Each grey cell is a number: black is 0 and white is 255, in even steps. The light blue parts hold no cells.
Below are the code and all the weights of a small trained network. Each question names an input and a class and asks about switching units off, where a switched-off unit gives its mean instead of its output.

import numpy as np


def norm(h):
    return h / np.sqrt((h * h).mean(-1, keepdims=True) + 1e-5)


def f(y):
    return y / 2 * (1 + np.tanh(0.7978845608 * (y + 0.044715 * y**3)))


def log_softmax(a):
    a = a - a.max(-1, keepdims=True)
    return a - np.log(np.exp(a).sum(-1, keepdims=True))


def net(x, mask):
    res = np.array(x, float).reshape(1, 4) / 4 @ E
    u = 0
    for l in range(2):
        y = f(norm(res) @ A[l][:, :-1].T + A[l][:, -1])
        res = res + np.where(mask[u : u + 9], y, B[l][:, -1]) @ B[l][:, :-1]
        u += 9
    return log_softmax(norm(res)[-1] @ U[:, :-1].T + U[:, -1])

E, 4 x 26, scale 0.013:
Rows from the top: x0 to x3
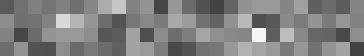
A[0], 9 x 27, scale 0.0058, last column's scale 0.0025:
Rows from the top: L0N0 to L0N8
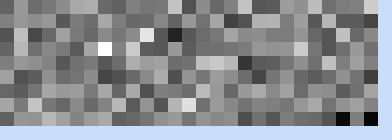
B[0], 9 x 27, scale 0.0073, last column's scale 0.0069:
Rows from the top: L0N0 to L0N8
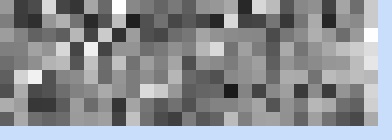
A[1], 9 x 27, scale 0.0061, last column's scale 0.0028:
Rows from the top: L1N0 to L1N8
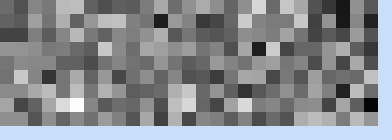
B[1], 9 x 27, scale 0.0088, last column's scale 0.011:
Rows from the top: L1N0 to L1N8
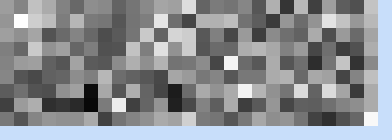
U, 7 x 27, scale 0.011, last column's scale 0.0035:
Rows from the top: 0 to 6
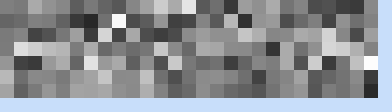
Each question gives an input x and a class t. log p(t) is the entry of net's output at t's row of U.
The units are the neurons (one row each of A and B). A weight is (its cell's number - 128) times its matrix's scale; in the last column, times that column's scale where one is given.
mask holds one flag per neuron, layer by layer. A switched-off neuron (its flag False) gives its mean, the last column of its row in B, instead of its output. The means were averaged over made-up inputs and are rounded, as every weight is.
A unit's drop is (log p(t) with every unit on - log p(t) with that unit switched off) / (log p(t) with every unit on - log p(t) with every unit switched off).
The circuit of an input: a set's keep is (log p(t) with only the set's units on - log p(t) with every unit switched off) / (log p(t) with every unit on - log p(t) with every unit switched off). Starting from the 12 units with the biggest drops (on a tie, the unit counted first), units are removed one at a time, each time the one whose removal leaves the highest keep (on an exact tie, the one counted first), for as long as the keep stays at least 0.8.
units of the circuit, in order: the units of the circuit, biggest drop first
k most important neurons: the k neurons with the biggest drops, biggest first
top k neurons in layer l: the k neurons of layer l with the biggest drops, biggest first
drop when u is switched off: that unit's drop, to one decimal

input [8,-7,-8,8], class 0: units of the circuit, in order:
L1N3
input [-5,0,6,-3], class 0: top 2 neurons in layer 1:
L1N0; L1N1
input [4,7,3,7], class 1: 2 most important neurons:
L1N7; L0N0
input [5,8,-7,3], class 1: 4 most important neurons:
L1N7; L0N0; L0N6; L1N0
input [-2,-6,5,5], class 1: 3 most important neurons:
L0N1; L1N8; L1N3
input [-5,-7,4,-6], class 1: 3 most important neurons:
L0N1; L0N2; L0N4
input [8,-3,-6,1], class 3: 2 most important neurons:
L1N1; L0N3
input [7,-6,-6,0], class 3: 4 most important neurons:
L1N1; L0N3; L0N6; L0N0
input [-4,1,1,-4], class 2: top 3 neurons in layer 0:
L0N3; L0N8; L0N7
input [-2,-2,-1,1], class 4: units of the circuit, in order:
L1N1; L0N4
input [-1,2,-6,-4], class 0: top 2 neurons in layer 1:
L1N8; L1N3
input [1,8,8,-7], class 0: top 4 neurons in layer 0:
L0N1; L0N6; L0N2; L0N8
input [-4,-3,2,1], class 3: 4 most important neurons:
L0N4; L1N5; L1N8; L0N5
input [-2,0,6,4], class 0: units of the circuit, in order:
L1N0
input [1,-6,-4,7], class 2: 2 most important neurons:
L0N2; L0N0
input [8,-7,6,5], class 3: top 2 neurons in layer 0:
L0N3; L0N0
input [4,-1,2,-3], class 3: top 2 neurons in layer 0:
L0N3; L0N2
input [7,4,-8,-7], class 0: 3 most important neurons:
L1N8; L1N3; L0N2
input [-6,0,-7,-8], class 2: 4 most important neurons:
L1N6; L0N6; L0N7; L1N0
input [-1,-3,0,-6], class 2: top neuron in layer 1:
L1N6
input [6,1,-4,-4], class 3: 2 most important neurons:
L1N1; L0N2
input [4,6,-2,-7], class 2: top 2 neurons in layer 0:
L0N1; L0N7
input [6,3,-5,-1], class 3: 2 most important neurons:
L1N1; L0N6
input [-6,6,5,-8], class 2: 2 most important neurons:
L1N6; L0N1
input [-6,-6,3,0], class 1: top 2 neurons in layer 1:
L1N1; L1N4
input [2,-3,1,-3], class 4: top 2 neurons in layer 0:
L0N7; L0N1
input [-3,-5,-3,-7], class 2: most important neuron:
L1N6
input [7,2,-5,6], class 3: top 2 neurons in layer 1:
L1N1; L1N6
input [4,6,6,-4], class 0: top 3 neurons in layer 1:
L1N0; L1N2; L1N4
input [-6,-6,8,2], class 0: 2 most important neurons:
L1N0; L0N3
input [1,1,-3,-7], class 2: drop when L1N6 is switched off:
0.2
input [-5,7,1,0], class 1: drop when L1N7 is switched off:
0.3
